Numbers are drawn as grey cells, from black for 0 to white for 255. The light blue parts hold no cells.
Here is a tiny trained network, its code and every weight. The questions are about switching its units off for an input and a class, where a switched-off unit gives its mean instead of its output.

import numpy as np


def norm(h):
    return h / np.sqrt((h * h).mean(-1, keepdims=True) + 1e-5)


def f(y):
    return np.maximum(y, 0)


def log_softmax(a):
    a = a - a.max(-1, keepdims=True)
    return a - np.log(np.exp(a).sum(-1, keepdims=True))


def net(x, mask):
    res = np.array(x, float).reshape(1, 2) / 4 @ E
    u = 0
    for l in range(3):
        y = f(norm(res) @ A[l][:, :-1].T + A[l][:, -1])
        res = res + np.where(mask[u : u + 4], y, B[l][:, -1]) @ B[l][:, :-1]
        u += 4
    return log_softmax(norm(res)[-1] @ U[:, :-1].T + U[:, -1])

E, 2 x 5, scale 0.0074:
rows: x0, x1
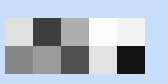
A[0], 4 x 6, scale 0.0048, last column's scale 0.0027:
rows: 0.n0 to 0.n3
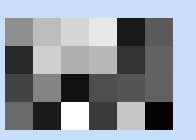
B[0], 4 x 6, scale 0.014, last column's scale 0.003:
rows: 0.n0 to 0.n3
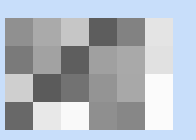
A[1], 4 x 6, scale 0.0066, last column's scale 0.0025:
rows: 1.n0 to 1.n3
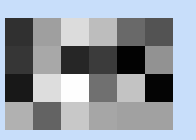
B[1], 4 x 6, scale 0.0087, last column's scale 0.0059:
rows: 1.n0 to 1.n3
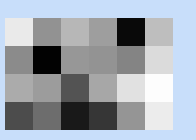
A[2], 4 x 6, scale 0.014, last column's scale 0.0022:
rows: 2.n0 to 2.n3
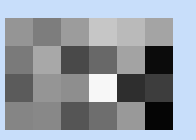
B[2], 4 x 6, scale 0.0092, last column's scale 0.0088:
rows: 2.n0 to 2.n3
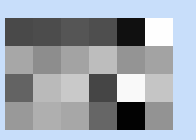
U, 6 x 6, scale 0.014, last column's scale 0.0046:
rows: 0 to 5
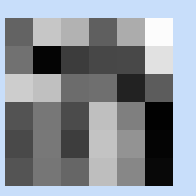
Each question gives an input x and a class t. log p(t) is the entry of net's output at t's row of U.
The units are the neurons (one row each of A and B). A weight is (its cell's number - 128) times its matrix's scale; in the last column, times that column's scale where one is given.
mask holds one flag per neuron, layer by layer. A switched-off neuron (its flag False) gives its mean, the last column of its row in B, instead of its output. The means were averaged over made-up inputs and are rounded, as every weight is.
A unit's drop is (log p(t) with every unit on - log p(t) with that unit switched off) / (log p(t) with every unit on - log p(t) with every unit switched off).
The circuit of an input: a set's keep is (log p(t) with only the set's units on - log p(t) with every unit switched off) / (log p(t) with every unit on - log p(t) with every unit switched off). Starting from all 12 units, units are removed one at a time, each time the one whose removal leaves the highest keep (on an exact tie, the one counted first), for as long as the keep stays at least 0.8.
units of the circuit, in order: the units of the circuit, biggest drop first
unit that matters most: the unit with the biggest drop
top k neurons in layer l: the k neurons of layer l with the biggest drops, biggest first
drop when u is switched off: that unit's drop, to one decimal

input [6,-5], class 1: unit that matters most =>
2.n0
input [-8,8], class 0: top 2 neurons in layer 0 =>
0.n1; 0.n0
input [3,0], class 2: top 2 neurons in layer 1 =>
1.n1; 1.n3
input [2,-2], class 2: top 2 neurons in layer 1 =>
1.n0; 1.n1
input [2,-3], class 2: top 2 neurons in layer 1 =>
1.n0; 1.n2
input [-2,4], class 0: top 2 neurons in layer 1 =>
1.n2; 1.n3
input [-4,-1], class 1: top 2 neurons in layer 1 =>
1.n1; 1.n2
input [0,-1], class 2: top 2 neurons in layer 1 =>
1.n0; 1.n2
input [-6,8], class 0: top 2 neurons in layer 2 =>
2.n2; 2.n0
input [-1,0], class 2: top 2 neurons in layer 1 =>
1.n1; 1.n2
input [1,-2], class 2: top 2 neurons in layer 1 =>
1.n0; 1.n2
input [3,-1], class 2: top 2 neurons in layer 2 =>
2.n3; 2.n1
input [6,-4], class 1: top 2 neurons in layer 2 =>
2.n0; 2.n2
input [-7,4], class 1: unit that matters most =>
1.n1
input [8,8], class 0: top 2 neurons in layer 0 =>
0.n2; 0.n0
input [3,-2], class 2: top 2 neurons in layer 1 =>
1.n1; 1.n2
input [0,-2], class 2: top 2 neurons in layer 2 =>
2.n2; 2.n0
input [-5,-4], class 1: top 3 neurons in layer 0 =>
0.n3; 0.n0; 0.n1
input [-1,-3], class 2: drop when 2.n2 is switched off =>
0.6
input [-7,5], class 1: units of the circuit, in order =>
1.n1
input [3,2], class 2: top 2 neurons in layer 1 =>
1.n1; 1.n3
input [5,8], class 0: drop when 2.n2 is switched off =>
1.4
